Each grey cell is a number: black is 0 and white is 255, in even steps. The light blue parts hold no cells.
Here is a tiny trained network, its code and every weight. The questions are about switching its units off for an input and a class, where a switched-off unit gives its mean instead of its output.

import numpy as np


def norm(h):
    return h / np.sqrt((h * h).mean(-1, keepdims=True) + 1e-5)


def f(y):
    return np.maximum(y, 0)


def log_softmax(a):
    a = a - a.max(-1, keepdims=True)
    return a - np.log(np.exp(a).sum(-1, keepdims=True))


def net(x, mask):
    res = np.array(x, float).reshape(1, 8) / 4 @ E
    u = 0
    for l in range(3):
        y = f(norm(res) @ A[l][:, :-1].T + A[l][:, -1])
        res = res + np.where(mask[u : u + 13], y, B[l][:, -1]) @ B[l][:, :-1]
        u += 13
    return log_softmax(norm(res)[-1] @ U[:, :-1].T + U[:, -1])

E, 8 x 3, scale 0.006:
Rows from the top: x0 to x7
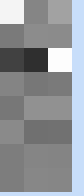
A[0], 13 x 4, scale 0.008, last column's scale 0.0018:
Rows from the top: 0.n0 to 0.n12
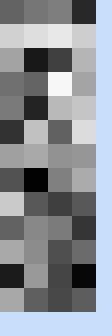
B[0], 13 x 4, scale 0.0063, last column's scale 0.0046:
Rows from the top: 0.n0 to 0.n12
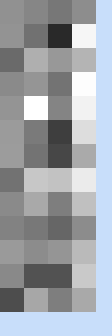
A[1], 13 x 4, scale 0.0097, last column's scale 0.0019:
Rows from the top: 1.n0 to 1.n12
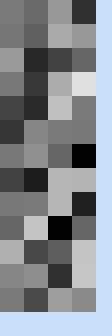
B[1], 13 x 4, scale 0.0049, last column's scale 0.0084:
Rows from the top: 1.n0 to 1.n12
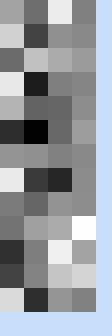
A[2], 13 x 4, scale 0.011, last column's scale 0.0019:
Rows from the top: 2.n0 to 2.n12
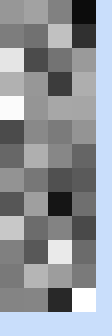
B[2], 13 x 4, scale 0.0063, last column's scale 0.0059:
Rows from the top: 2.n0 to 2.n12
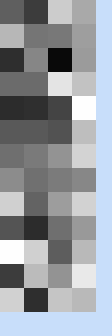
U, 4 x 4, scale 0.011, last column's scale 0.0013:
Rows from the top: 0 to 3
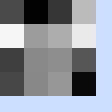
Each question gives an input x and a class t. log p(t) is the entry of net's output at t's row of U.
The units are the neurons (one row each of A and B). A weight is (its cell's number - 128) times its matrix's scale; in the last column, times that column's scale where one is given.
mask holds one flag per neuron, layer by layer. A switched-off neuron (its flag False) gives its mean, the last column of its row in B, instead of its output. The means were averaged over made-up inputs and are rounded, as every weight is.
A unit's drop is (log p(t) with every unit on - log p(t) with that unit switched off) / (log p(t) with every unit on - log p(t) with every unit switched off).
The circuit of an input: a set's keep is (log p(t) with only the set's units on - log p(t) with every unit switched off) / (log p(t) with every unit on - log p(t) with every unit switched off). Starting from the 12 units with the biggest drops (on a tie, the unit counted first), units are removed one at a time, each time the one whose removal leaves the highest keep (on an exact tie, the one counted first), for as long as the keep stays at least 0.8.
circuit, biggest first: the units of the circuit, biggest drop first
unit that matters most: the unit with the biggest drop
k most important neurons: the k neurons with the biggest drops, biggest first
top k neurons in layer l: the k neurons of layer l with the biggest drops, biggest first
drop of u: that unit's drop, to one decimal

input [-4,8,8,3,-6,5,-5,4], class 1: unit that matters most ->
0.n4
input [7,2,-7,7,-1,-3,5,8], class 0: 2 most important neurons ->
[2.n4; 0.n4]
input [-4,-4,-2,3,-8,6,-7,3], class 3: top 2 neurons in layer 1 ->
[1.n9; 1.n11]
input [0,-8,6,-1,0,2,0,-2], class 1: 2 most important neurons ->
[0.n4; 2.n10]
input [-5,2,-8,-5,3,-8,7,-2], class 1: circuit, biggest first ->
[2.n4; 2.n8; 2.n12]
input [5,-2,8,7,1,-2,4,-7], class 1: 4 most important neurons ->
[0.n4; 2.n10; 0.n7; 0.n3]
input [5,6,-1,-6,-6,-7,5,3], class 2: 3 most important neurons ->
[1.n10; 0.n1; 1.n2]
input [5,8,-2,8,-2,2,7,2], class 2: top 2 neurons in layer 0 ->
[0.n1; 0.n12]
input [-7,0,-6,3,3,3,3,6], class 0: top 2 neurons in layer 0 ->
[0.n4; 0.n11]
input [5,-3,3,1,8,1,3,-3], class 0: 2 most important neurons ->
[2.n4; 1.n9]
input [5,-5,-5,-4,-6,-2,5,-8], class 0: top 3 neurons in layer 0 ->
[0.n4; 0.n7; 0.n10]
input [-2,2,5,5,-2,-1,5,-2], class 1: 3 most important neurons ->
[2.n10; 2.n4; 0.n1]
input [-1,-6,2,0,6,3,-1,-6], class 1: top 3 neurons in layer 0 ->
[0.n7; 0.n1; 0.n5]
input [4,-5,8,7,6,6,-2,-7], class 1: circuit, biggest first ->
[2.n10]
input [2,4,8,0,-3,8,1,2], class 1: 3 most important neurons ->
[0.n4; 2.n10; 0.n7]
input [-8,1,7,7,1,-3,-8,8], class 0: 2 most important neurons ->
[1.n5; 1.n7]
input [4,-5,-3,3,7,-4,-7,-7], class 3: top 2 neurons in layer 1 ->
[1.n10; 1.n11]
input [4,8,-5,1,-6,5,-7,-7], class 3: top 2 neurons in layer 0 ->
[0.n4; 0.n12]
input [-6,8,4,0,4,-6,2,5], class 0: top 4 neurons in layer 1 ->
[1.n5; 1.n7; 1.n9; 1.n11]
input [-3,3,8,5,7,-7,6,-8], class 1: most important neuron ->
[2.n10]
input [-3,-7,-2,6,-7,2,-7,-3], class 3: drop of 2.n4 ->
0.2
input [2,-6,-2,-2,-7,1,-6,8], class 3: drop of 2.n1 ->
0.0
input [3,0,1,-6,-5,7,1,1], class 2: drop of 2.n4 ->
0.1
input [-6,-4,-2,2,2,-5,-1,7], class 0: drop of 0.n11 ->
0.2
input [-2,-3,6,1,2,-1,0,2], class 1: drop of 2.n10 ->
0.4
